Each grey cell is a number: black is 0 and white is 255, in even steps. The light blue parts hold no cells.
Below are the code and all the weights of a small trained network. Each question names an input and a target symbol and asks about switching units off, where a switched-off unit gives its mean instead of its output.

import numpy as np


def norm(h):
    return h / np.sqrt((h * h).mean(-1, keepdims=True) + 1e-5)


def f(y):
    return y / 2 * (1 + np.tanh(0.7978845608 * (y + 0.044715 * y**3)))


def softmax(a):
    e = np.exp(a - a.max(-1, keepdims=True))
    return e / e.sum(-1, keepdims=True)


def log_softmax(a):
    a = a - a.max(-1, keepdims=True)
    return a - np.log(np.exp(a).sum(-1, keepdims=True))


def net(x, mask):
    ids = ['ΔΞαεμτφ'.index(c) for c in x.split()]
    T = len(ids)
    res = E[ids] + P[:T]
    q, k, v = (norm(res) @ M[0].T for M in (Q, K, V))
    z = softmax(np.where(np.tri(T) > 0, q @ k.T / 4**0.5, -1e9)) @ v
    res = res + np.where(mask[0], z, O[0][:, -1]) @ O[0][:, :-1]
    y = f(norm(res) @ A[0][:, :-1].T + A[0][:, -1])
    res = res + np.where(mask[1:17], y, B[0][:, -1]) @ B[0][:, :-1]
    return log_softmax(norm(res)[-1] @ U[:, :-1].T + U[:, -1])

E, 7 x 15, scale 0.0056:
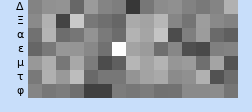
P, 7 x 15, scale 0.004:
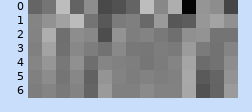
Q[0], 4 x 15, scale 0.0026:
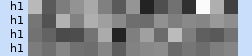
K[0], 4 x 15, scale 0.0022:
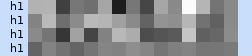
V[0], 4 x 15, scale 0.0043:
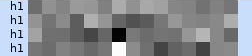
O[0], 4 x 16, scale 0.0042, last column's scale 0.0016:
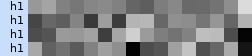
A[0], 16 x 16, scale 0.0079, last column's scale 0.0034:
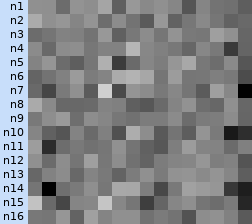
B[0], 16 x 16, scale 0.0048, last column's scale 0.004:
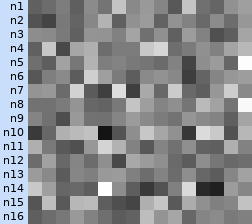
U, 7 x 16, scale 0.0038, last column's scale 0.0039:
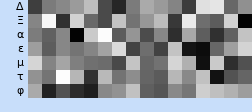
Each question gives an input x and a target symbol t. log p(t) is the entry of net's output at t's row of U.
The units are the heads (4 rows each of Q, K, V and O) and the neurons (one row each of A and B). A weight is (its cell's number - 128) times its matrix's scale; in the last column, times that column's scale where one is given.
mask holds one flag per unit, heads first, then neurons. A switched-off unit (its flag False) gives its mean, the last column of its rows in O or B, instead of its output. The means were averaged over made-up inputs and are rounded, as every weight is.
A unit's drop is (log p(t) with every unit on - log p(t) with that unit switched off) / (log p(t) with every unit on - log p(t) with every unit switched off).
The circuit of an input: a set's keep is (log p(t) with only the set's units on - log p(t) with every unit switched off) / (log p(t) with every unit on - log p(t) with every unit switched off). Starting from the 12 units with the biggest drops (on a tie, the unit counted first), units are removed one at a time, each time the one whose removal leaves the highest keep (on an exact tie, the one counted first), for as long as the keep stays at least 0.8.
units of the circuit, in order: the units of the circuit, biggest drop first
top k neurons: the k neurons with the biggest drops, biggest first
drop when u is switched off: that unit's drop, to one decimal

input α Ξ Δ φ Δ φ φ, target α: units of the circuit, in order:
h1, n14
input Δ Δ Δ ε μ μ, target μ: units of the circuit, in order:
h1, n10, n4, n5
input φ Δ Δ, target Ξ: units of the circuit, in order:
h1, n5, n10, n13
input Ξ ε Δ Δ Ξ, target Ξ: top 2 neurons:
n1, n10
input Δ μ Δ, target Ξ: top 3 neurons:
n5, n10, n8
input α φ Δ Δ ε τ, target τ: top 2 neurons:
n4, n10
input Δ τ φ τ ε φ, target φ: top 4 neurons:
n8, n11, n4, n10
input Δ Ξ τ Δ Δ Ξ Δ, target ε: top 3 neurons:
n7, n5, n15
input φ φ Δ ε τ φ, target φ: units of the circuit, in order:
n8, n11, h1
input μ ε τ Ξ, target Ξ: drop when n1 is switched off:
0.2
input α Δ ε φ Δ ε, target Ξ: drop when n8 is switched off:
0.3
